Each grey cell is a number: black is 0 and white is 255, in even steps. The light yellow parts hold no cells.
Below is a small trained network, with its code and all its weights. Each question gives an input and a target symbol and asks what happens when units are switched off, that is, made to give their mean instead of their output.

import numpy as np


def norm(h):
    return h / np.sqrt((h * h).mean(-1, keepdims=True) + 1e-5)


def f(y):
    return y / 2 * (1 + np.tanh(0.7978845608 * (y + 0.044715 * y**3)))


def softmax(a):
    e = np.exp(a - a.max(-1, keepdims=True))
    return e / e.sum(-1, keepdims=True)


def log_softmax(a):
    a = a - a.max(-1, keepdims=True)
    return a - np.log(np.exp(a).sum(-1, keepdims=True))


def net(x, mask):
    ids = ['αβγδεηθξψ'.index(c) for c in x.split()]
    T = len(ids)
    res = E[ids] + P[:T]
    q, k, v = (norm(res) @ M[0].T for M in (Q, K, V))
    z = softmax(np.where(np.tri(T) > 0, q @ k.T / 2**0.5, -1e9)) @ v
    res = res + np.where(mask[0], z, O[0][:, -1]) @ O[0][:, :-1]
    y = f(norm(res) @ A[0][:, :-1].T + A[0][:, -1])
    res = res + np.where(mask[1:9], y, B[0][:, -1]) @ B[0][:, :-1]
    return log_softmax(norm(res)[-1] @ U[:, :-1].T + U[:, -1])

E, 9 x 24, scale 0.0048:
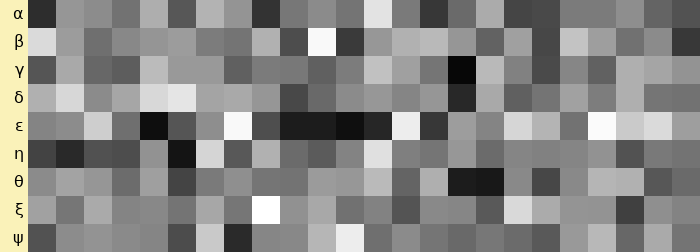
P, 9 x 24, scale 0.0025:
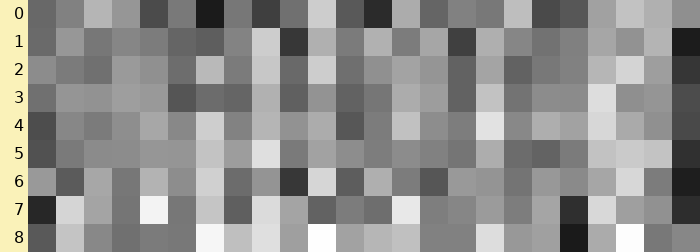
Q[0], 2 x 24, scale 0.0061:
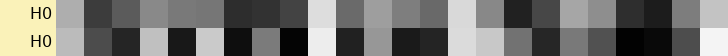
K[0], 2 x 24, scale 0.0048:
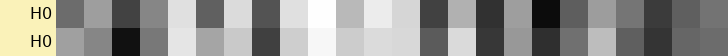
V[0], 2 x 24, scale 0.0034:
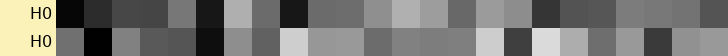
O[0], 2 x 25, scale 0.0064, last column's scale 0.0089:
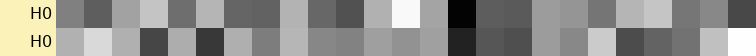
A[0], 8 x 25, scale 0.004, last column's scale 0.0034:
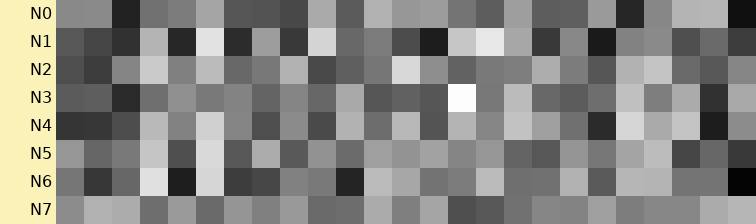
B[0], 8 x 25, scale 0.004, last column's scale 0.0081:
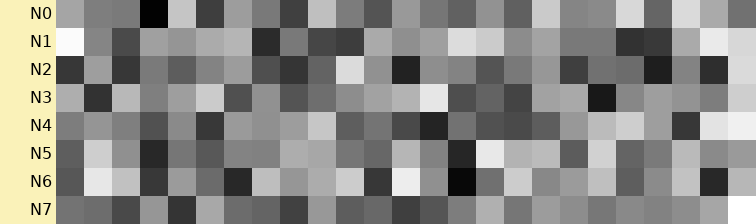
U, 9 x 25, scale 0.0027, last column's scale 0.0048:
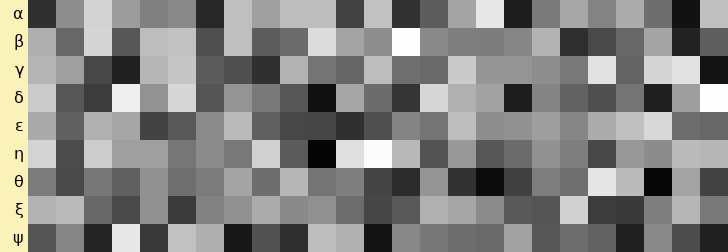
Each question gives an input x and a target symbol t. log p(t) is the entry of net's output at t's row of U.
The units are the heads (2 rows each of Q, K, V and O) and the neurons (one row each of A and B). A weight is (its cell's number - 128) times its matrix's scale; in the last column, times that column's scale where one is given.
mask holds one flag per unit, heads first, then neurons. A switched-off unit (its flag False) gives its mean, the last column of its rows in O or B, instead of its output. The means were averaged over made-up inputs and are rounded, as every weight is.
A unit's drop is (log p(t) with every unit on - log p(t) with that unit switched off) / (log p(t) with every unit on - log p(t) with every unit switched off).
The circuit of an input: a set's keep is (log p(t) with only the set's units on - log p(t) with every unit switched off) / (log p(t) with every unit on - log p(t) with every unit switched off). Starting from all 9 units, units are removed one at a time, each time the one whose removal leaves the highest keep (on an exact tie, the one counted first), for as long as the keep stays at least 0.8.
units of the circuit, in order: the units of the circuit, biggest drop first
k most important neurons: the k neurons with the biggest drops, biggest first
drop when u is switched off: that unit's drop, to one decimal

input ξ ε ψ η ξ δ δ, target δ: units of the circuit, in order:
[H0; N6; N5]
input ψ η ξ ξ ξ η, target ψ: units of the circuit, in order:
[H0; N2]
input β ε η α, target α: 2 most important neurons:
[N1; N2]
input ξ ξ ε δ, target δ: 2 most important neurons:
[N2; N6]
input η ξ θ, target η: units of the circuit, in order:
[H0]
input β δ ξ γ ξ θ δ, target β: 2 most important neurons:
[N3; N4]
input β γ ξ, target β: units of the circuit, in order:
[H0; N3; N4]
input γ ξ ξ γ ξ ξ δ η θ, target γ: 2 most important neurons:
[N1; N4]
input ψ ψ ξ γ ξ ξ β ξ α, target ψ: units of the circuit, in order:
[H0; N2; N6]
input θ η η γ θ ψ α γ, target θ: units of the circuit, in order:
[H0; N4]
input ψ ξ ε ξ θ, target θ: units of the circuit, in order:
[N1; H0]
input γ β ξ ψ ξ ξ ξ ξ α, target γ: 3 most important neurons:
[N1; N4; N6]
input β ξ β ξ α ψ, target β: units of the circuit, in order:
[H0; N3; N7]
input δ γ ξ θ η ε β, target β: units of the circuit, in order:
[H0; N4; N7]
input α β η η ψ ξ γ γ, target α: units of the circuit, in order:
[H0; N6]
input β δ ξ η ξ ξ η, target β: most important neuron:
[N3]
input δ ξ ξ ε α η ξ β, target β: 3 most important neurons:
[N4; N1; N2]
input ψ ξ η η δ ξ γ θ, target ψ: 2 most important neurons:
[N2; N4]
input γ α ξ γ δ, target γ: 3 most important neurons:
[N1; N4; N6]
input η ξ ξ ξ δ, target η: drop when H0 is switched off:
1.3
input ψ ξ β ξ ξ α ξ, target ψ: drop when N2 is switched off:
0.4
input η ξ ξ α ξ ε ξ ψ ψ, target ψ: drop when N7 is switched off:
0.2
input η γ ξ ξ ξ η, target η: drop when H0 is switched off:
1.1
